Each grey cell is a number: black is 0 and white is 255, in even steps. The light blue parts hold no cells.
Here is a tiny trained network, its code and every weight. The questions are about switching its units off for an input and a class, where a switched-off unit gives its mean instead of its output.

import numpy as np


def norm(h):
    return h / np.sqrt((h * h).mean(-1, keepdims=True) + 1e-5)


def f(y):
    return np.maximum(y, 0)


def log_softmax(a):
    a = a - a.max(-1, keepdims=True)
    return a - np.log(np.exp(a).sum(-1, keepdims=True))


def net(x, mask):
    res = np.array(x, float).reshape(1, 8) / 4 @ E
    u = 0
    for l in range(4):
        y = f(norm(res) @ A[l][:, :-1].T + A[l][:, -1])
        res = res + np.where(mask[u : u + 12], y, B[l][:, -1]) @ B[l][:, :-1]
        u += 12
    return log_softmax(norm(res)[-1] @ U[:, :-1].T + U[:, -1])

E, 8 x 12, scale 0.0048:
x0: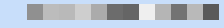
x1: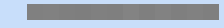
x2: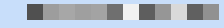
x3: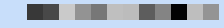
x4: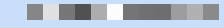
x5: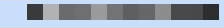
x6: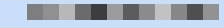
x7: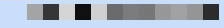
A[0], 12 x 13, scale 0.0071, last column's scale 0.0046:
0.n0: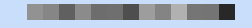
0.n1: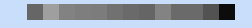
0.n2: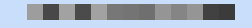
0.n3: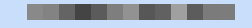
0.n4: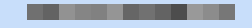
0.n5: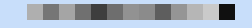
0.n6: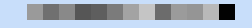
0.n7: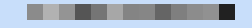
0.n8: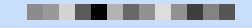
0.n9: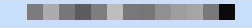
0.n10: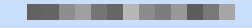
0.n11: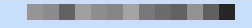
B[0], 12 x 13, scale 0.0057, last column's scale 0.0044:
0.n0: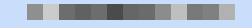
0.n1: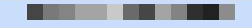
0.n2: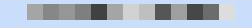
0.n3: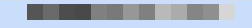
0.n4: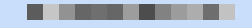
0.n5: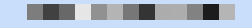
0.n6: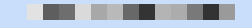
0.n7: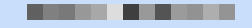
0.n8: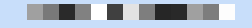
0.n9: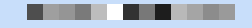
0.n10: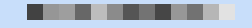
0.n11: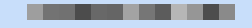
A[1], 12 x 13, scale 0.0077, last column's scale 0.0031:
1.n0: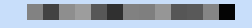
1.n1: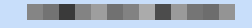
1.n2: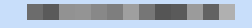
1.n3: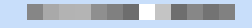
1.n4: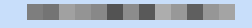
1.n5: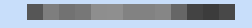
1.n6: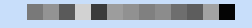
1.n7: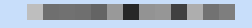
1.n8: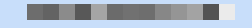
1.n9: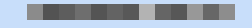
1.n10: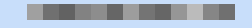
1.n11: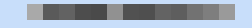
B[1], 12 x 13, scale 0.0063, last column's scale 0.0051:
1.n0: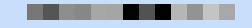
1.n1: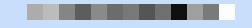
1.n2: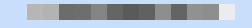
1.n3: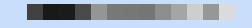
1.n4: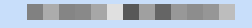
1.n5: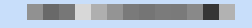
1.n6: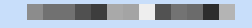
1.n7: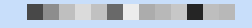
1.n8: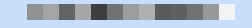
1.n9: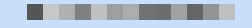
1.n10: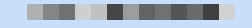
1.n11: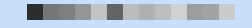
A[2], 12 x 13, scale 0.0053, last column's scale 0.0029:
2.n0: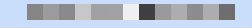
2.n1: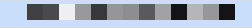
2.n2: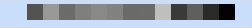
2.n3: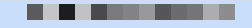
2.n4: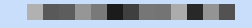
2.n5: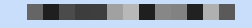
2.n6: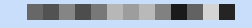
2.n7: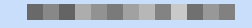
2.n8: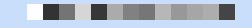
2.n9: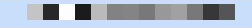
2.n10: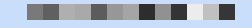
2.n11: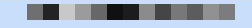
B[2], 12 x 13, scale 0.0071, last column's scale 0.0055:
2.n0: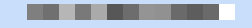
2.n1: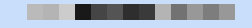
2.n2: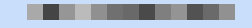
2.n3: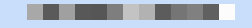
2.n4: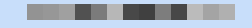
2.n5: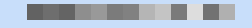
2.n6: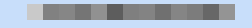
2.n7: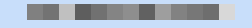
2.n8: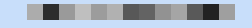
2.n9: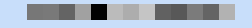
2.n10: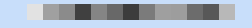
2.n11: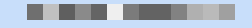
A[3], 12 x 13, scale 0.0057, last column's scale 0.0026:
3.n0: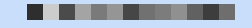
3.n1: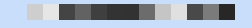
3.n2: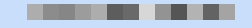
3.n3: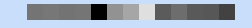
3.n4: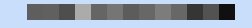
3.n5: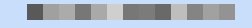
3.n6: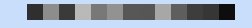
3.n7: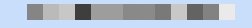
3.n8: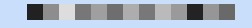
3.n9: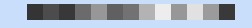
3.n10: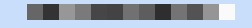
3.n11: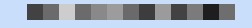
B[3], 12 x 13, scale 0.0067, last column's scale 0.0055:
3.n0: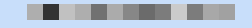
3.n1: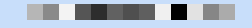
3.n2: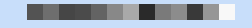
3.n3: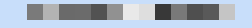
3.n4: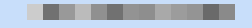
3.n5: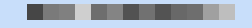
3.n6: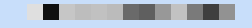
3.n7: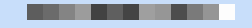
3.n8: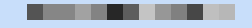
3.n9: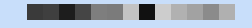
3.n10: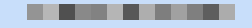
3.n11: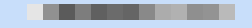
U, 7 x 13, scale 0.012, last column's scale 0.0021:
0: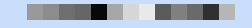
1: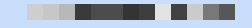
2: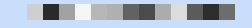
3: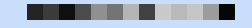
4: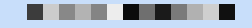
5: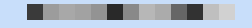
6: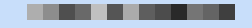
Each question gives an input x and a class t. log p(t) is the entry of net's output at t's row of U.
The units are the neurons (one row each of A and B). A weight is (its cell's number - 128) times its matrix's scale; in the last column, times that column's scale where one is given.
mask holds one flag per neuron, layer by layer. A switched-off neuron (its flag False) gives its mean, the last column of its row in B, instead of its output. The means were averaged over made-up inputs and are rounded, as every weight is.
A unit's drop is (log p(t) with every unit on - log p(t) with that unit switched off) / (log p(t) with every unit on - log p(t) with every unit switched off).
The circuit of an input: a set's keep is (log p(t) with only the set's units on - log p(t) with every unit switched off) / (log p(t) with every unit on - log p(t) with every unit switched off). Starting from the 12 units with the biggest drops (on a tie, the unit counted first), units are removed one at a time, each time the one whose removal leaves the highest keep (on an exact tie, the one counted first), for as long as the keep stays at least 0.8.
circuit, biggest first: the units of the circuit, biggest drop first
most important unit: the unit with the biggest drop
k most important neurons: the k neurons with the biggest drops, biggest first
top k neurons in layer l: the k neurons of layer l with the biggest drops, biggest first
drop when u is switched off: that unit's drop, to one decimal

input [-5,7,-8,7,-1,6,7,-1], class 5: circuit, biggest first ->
[1.n7]
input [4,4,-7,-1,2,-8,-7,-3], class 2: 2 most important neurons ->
[0.n5 0.n8]
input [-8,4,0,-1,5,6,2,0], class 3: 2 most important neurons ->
[0.n3 2.n5]
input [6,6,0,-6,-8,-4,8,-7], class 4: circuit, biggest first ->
[1.n0 2.n11]
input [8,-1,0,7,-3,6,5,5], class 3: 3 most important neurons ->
[1.n3 1.n1 3.n9]
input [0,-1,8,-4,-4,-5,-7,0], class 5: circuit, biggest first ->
[0.n10 2.n0 3.n8]
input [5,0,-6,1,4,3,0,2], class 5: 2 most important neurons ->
[1.n7 3.n8]
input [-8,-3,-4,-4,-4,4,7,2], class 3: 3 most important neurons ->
[0.n3 1.n11 2.n5]
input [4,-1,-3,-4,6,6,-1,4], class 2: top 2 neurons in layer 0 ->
[0.n1 0.n10]
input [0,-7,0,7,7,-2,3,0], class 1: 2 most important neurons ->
[2.n10 2.n1]
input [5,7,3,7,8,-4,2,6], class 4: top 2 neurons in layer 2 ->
[2.n3 2.n7]
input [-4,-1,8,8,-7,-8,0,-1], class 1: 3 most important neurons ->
[2.n1 2.n10 0.n10]
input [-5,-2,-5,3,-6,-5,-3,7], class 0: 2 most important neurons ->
[0.n2 2.n9]
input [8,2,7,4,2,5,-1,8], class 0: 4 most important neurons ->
[2.n9 0.n2 1.n11 3.n3]
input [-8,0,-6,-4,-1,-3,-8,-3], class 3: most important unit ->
1.n11
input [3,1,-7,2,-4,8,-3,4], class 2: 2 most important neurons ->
[0.n1 1.n5]
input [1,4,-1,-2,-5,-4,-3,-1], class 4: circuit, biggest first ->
[0.n8 1.n0 2.n11]
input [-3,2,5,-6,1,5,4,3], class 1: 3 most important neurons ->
[3.n1 1.n7 1.n11]
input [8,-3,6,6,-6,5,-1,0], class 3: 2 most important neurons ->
[1.n3 3.n9]
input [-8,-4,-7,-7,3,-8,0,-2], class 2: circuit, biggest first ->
[0.n5]
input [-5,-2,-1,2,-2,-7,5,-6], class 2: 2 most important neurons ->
[0.n5 2.n8]
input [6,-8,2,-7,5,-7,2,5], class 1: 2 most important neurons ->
[3.n1 0.n0]
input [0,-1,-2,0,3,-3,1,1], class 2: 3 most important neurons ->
[0.n5 0.n6 0.n10]
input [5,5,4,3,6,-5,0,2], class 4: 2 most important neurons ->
[0.n9 3.n5]
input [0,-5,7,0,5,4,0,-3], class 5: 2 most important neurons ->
[3.n8 2.n0]
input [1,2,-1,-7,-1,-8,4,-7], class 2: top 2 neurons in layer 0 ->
[0.n6 0.n5]
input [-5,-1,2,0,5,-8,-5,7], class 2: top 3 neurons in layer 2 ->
[2.n8 2.n3 2.n0]
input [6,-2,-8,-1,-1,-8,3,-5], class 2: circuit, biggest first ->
[2.n8]
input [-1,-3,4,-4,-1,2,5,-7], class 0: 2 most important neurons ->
[2.n3 1.n6]
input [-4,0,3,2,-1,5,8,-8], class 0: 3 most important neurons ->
[1.n6 2.n3 3.n3]
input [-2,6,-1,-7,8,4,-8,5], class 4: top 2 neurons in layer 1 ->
[1.n2 1.n6]
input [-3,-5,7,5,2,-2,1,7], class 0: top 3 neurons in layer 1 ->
[1.n7 1.n11 1.n9]
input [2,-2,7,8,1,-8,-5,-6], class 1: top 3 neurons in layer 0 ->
[0.n8 0.n10 0.n2]
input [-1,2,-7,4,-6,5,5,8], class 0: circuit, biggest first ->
[2.n9]
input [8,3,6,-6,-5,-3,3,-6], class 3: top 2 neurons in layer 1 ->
[1.n3 1.n8]
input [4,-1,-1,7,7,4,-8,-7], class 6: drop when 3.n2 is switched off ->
0.2
